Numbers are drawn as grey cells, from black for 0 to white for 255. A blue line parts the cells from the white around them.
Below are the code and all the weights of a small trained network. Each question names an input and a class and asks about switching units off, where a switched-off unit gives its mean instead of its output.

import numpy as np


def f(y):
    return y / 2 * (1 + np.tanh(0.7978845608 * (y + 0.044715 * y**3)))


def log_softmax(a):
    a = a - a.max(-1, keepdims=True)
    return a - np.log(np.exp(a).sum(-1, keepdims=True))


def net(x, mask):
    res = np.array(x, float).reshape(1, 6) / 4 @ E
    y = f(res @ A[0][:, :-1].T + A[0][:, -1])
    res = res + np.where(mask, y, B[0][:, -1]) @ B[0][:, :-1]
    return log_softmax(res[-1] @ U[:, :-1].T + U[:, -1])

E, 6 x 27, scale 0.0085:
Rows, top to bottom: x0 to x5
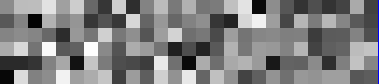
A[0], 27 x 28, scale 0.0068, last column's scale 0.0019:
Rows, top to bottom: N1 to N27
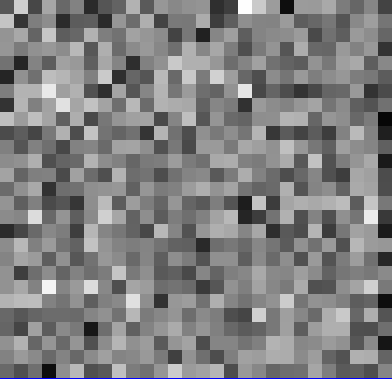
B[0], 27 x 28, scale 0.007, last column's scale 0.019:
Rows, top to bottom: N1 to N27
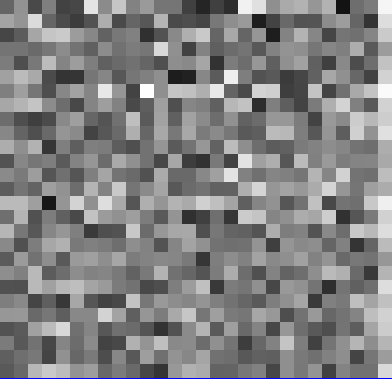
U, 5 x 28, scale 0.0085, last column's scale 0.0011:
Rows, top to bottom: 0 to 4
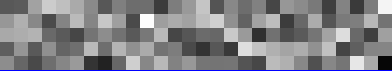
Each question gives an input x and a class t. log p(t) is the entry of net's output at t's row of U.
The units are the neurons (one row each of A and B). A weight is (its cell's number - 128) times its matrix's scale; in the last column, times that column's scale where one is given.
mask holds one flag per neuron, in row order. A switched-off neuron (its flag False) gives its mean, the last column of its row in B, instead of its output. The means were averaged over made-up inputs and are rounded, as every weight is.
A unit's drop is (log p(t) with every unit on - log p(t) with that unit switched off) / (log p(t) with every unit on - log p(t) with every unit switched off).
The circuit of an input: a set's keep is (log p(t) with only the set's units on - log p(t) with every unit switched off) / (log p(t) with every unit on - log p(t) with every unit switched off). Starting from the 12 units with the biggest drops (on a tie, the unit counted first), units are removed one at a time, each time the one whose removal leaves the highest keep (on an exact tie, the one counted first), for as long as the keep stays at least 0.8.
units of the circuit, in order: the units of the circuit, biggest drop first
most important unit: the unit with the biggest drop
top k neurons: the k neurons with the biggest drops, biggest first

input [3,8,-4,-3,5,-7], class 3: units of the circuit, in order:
(N1)
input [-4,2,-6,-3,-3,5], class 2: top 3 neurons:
(N7, N8, N6)
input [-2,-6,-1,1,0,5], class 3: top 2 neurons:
(N16, N2)
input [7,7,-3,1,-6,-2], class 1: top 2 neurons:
(N7, N16)
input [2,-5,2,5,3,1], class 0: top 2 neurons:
(N1, N3)
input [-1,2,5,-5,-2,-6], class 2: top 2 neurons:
(N2, N21)
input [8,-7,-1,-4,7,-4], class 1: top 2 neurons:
(N7, N1)
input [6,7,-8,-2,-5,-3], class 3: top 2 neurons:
(N1, N15)
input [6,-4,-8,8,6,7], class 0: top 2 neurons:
(N21, N3)
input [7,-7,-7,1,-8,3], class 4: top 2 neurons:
(N9, N22)
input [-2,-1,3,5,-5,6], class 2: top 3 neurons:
(N8, N6, N27)
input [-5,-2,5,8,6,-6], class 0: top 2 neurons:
(N21, N3)
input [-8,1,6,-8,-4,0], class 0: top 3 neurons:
(N24, N27, N7)
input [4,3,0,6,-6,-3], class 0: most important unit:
N21
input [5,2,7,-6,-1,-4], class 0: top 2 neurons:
(N27, N15)
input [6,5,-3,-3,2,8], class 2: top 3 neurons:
(N6, N8, N15)
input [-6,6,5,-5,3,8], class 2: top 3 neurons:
(N8, N6, N7)
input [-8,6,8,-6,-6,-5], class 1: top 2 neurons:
(N15, N23)
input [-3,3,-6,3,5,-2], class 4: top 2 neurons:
(N7, N10)
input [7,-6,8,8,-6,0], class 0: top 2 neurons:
(N3, N21)
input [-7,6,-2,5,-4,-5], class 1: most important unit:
N15
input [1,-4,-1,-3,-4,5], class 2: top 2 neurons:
(N1, N6)
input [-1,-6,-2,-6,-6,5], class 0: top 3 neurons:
(N24, N1, N27)
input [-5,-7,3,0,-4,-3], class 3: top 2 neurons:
(N16, N7)
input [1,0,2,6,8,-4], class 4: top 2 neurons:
(N10, N17)
